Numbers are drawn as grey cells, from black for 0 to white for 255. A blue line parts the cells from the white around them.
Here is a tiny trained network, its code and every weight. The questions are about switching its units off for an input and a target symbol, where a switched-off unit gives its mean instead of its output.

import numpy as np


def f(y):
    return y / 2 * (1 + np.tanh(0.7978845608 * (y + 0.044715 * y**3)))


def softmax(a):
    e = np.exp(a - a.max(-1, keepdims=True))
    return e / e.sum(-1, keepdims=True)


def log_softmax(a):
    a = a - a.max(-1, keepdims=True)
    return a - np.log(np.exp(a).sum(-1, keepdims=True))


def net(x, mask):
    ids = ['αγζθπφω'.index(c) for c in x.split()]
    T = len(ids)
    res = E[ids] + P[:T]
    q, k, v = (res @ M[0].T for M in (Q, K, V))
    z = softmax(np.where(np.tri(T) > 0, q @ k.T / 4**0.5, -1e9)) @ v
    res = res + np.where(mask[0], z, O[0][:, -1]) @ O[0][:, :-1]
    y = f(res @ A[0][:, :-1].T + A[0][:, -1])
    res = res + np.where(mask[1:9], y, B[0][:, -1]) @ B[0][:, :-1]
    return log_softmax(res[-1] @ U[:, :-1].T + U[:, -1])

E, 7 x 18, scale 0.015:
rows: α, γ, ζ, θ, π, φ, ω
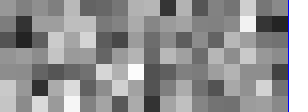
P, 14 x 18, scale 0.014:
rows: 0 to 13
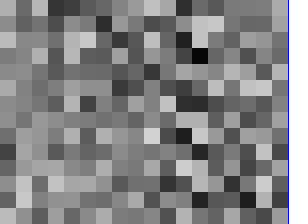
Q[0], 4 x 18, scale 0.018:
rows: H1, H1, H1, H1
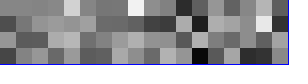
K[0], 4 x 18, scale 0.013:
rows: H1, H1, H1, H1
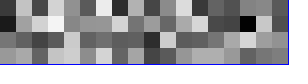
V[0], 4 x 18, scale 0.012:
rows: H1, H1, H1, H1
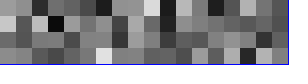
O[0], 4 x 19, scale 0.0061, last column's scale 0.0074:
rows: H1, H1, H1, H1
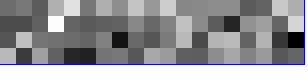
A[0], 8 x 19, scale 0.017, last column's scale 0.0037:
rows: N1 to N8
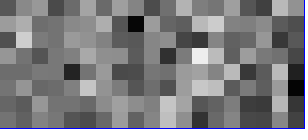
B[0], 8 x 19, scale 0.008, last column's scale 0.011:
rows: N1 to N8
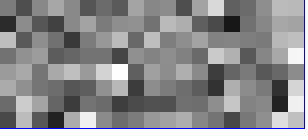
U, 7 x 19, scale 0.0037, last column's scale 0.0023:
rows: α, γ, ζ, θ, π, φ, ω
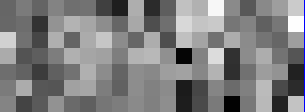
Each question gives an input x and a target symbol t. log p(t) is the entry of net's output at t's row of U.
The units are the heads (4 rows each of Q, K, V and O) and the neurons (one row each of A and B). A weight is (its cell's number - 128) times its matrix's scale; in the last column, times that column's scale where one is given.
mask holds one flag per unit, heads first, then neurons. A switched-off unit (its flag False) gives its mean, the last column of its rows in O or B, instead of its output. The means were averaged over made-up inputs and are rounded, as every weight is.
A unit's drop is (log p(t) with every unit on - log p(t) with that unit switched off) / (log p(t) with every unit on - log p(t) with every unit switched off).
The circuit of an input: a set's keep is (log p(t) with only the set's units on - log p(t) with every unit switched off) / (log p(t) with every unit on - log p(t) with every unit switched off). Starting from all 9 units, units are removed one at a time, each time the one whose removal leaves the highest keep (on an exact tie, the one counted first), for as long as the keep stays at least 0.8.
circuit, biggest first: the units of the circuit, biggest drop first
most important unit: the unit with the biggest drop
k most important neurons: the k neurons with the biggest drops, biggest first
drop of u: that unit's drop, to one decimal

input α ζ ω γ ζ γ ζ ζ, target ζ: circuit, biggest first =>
[N5 H1 N6]
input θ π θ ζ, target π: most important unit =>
N8
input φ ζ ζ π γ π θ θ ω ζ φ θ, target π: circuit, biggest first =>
[N2 H1 N3]
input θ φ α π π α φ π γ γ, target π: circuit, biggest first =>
[N8 H1]
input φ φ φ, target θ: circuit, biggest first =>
[H1 N7]
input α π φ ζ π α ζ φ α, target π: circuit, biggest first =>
[H1 N2 N3]
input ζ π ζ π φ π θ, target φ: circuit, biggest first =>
[N7 H1]
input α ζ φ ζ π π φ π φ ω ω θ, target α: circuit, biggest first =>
[N4 H1]
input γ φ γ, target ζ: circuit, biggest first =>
[H1 N6 N3]
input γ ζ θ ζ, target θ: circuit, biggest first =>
[H1 N1 N7]
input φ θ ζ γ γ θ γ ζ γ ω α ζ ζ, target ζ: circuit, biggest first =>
[N3 H1]
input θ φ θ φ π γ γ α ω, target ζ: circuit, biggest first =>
[H1 N6 N3]
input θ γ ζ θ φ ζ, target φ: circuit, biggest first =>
[H1 N6 N4]
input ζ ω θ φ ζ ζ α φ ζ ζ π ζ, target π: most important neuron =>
[N2]
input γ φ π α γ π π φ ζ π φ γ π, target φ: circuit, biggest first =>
[H1 N7]
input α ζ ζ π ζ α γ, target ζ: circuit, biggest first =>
[H1 N3]
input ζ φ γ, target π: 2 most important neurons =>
[N2 N3]
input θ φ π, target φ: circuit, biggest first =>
[H1 N6 N4]
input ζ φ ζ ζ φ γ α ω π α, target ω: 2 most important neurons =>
[N8 N4]
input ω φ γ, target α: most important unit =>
N4
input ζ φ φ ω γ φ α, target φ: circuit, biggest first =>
[N7 H1 N8]
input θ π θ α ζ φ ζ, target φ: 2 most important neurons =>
[N7 N8]
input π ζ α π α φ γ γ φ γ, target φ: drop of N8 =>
0.2
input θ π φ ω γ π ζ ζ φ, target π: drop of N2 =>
1.0
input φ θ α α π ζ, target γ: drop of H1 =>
0.9
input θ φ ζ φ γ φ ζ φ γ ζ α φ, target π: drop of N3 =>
0.2
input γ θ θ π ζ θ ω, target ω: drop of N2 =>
0.0
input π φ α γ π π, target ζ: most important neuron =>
[N6]
